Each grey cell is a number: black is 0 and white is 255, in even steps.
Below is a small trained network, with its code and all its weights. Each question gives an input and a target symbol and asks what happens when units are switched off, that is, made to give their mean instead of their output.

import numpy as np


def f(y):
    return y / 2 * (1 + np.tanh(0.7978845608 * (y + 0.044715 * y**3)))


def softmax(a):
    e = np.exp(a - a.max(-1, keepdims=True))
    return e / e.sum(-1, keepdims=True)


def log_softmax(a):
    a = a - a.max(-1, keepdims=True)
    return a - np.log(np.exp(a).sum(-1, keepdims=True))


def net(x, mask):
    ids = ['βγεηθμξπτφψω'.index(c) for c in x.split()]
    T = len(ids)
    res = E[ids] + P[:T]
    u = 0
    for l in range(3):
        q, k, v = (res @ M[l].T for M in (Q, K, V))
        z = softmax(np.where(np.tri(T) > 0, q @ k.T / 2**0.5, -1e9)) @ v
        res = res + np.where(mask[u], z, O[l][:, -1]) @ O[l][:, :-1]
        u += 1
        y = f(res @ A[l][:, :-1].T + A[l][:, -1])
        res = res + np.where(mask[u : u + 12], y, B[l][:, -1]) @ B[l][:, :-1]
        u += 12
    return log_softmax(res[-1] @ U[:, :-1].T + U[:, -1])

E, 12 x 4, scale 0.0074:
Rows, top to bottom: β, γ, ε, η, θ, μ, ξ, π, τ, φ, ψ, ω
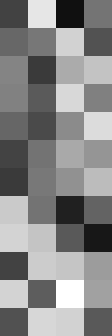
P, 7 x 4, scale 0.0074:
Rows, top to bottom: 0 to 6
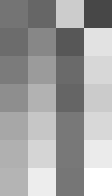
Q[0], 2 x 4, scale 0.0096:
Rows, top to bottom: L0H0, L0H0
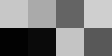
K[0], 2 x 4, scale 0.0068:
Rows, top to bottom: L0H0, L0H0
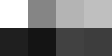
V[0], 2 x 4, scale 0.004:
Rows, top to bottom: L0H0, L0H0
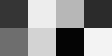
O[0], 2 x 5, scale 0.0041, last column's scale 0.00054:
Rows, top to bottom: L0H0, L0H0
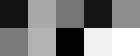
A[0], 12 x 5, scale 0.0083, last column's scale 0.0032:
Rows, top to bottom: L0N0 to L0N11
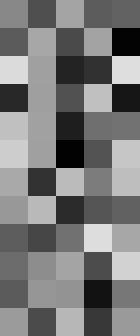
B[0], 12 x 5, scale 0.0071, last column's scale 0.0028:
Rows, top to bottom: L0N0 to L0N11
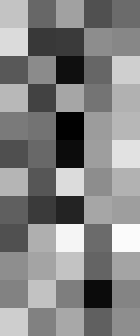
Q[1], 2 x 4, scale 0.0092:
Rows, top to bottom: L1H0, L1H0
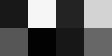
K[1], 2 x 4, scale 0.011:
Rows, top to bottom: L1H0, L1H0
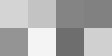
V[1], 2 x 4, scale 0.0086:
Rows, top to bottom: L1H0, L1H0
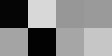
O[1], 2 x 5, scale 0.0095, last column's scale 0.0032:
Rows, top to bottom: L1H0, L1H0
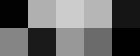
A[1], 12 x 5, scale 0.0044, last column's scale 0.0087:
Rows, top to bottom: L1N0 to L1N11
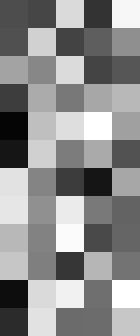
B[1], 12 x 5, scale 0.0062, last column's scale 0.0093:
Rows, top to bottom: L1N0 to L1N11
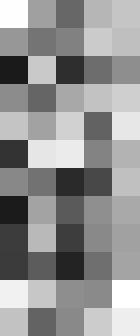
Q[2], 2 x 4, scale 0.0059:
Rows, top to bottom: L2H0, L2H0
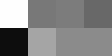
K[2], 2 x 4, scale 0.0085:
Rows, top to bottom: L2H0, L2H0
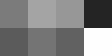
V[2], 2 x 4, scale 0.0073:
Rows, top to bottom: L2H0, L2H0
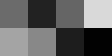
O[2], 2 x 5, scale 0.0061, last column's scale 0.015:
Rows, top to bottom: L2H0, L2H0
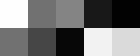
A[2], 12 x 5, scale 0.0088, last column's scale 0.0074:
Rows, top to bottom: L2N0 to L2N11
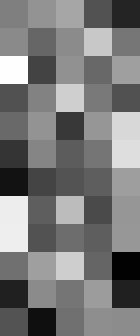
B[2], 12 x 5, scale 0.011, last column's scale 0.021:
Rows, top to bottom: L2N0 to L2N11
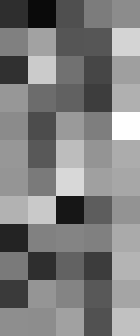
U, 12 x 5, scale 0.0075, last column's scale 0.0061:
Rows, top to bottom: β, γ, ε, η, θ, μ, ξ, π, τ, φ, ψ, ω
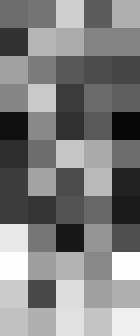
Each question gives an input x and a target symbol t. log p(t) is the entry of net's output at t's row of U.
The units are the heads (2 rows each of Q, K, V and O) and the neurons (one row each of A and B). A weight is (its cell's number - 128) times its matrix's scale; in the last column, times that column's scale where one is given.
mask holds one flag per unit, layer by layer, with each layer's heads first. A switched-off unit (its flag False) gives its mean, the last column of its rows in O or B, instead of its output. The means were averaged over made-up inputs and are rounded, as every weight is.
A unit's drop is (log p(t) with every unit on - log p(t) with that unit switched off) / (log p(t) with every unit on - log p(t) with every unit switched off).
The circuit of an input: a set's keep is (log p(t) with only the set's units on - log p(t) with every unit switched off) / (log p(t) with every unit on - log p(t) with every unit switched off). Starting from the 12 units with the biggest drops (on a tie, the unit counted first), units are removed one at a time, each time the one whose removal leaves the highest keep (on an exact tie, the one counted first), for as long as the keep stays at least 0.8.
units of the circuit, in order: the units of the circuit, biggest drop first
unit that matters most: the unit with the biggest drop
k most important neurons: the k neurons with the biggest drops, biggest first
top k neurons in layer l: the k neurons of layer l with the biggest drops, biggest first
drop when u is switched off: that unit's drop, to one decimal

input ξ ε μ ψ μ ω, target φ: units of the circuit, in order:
[L2H0 L2N8]
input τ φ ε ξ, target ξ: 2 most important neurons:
[L0N11 L0N10]
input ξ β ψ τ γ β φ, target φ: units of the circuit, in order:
[L2H0 L2N8]
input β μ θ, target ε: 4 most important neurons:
[L2N7 L2N9 L2N0 L2N3]
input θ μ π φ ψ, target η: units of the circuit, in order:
[L2H0 L2N7 L2N2 L2N4]
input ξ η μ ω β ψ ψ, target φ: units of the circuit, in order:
[L2H0 L2N7]
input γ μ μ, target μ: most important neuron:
[L0N10]
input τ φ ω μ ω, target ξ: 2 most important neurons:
[L0N11 L0N10]
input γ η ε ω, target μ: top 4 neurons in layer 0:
[L0N10 L0N11 L0N0 L0N6]
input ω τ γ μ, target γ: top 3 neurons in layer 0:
[L0N10 L0N11 L0N9]
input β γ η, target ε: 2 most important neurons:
[L2N7 L2N9]
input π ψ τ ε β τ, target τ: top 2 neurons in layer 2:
[L2N10 L2N2]
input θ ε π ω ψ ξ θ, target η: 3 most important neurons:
[L2N7 L2N2 L2N4]
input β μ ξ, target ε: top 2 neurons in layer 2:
[L2N7 L2N9]
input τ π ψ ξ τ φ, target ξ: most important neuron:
[L0N11]
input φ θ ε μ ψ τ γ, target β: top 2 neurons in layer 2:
[L2N9 L2N3]
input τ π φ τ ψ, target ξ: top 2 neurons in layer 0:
[L0N11 L0N10]
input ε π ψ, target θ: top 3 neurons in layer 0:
[L0N6 L0N11 L0N0]
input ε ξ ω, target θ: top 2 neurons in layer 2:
[L2N2 L2N8]
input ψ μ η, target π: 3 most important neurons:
[L0N6 L2N8 L1N0]
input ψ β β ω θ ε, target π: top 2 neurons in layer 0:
[L0N6 L0N11]
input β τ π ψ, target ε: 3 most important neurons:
[L2N9 L2N7 L2N0]
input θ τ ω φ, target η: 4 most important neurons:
[L2N7 L2N2 L2N4 L1N5]
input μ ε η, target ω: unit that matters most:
L0H0
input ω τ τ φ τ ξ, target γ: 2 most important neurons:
[L1N10 L1N4]
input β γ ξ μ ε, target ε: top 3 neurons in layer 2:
[L2N7 L2N9 L2N0]
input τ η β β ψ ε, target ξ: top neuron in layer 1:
[L1N6]
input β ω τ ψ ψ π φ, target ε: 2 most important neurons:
[L2N7 L2N9]
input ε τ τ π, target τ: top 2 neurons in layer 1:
[L1N1 L1N11]
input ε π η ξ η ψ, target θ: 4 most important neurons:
[L0N6 L2N2 L2N8 L0N11]
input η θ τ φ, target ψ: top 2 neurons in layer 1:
[L1N10 L1N11]
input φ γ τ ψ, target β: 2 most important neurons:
[L2N9 L0N10]
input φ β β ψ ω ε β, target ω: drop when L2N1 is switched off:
0.2
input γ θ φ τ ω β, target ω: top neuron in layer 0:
[L0N8]
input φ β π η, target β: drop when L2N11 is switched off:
-0.1
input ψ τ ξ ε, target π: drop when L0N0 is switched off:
0.2
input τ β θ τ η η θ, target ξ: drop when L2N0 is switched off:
0.0
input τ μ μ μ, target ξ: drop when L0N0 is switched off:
0.1
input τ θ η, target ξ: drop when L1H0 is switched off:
0.2
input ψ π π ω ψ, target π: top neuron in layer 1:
[L1N6]
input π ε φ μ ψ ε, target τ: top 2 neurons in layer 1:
[L1N6 L1N5]
